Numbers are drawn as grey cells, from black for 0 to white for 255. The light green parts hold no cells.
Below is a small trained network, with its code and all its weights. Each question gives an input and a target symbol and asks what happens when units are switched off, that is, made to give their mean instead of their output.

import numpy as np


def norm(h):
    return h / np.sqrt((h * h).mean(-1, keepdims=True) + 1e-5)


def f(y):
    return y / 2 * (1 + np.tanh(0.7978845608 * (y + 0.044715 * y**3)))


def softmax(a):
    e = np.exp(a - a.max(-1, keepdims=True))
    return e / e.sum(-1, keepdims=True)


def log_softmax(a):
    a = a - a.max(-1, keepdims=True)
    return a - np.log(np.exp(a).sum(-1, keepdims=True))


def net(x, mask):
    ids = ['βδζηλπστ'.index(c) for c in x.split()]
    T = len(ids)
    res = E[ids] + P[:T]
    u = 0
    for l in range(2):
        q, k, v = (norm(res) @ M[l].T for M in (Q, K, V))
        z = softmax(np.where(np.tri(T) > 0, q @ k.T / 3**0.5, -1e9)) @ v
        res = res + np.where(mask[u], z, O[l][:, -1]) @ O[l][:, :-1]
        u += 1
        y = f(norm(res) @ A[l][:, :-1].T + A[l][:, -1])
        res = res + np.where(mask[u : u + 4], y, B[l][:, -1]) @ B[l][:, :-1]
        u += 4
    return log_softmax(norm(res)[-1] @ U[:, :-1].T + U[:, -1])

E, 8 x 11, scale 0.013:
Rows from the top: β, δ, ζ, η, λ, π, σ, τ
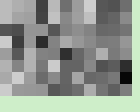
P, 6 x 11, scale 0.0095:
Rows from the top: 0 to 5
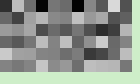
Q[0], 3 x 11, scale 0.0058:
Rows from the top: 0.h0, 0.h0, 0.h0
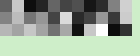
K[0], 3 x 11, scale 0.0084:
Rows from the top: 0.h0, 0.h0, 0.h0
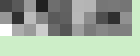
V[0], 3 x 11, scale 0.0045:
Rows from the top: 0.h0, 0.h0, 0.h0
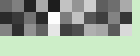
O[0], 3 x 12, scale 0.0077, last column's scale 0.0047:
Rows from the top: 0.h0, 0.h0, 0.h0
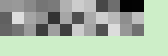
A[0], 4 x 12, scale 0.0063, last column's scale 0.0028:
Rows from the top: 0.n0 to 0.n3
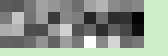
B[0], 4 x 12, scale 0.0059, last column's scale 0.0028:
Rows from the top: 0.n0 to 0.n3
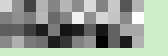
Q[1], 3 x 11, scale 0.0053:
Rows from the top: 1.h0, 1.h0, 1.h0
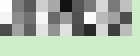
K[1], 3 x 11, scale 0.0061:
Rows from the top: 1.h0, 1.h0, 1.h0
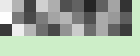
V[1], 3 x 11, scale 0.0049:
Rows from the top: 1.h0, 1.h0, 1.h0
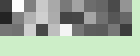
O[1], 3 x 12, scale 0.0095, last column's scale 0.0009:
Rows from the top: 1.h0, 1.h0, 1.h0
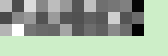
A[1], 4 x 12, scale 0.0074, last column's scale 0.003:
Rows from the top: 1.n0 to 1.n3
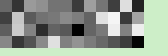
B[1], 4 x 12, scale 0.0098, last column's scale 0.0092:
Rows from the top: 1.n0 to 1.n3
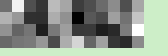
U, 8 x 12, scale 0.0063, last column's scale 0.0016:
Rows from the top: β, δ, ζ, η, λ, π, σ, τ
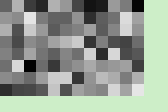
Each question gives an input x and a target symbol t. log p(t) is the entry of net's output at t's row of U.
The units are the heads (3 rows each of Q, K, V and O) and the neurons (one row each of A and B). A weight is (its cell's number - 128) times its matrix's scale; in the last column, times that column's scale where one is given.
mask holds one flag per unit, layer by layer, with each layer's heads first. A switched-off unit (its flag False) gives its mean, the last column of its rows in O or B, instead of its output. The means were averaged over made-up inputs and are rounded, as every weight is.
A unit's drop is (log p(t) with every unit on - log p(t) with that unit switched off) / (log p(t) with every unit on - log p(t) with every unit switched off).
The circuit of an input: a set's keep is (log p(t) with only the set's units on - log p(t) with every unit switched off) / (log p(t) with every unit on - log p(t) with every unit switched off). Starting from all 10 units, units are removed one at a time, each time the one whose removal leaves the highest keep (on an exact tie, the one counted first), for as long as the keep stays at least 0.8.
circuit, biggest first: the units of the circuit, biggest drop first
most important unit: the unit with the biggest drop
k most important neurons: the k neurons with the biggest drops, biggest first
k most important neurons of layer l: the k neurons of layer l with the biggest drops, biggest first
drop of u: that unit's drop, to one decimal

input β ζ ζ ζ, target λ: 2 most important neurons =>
0.n3; 1.n2
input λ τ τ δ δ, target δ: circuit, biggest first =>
1.n1; 1.n2
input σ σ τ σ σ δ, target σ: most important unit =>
0.h0
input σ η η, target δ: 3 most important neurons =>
1.n1; 1.n2; 0.n2
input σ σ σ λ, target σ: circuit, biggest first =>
1.n2; 0.n0
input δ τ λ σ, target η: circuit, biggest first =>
0.h0; 1.n3
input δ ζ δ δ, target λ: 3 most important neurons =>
0.n3; 1.n2; 0.n1
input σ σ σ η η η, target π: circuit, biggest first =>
0.n3; 1.h0
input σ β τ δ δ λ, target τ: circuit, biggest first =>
0.h0; 1.n2
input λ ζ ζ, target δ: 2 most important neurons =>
1.n1; 0.n1
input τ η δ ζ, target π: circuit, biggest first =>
1.h0; 1.n2; 0.n0
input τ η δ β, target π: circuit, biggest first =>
1.h0; 1.n2; 0.h0
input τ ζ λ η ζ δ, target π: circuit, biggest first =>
1.h0; 1.n2
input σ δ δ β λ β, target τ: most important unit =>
0.h0
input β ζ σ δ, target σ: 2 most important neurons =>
1.n2; 1.n0
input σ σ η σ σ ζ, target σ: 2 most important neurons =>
1.n2; 1.n0
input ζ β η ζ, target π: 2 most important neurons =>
0.n3; 1.n2
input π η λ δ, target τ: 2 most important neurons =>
1.n2; 1.n1
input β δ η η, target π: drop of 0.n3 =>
0.1
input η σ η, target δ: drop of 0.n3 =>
0.0
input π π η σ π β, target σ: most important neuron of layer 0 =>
0.n1
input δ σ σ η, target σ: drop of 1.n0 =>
0.2
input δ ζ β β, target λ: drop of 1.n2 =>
0.2
